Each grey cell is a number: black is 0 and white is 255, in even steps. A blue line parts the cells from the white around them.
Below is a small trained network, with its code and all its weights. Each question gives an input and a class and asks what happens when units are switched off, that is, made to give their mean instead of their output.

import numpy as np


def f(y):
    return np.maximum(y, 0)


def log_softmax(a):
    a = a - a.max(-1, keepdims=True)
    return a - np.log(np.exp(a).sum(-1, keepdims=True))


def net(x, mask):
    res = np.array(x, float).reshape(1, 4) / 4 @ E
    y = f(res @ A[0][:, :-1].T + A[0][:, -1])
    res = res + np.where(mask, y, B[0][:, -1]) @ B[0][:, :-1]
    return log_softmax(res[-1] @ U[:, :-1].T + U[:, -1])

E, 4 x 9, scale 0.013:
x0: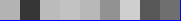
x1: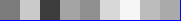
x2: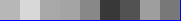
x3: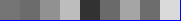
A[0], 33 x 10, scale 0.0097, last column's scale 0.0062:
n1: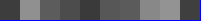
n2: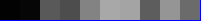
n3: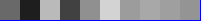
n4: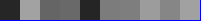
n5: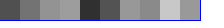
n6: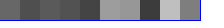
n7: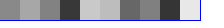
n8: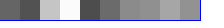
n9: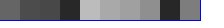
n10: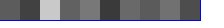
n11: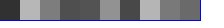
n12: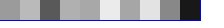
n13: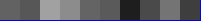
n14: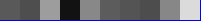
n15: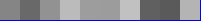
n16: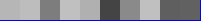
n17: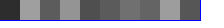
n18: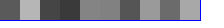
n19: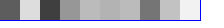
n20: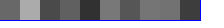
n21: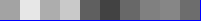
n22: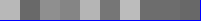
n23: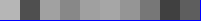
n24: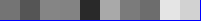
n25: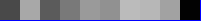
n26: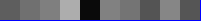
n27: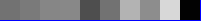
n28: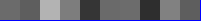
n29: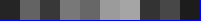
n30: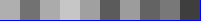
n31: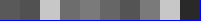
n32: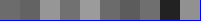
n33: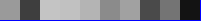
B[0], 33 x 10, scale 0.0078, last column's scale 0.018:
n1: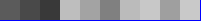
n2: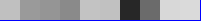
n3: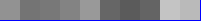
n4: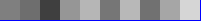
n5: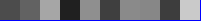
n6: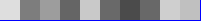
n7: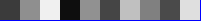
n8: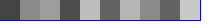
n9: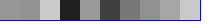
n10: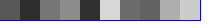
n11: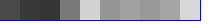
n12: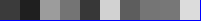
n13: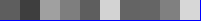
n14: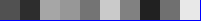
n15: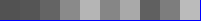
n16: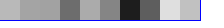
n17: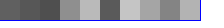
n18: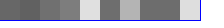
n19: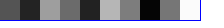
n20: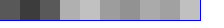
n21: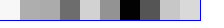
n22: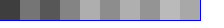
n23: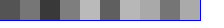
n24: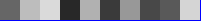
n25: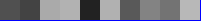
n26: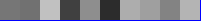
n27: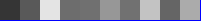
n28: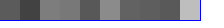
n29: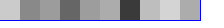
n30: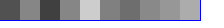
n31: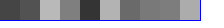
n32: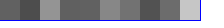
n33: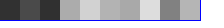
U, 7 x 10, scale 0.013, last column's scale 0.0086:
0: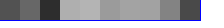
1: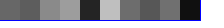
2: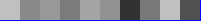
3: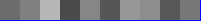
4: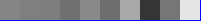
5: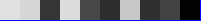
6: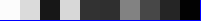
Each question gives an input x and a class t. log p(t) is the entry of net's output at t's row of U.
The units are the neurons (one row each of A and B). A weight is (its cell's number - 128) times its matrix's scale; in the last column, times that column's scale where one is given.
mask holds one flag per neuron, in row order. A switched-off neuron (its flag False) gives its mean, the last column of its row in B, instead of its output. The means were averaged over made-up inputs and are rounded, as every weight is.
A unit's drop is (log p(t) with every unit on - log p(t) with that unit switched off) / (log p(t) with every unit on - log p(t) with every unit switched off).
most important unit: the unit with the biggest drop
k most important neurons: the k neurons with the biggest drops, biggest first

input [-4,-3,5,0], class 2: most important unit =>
n21
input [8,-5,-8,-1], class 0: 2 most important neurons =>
[n33, n23]
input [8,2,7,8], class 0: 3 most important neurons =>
[n33, n30, n7]
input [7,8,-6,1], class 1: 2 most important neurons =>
[n19, n12]
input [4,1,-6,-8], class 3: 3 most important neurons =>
[n7, n9, n21]
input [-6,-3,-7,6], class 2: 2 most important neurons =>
[n2, n6]
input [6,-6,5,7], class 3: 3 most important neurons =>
[n8, n19, n5]
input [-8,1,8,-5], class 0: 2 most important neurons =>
[n11, n18]
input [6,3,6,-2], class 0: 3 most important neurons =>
[n33, n2, n22]
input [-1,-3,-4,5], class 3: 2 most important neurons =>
[n21, n24]
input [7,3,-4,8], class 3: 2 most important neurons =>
[n24, n5]
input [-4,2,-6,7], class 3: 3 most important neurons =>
[n24, n5, n21]
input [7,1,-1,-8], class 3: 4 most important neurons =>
[n7, n9, n11, n1]
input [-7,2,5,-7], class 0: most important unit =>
n11
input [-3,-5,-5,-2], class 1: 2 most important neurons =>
[n14, n21]
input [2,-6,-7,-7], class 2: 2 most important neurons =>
[n2, n9]
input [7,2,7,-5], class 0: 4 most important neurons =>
[n33, n23, n22, n2]
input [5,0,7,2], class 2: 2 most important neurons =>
[n21, n16]
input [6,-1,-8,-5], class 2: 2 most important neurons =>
[n2, n9]
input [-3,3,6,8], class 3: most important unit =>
n5
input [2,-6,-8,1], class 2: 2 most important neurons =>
[n2, n6]
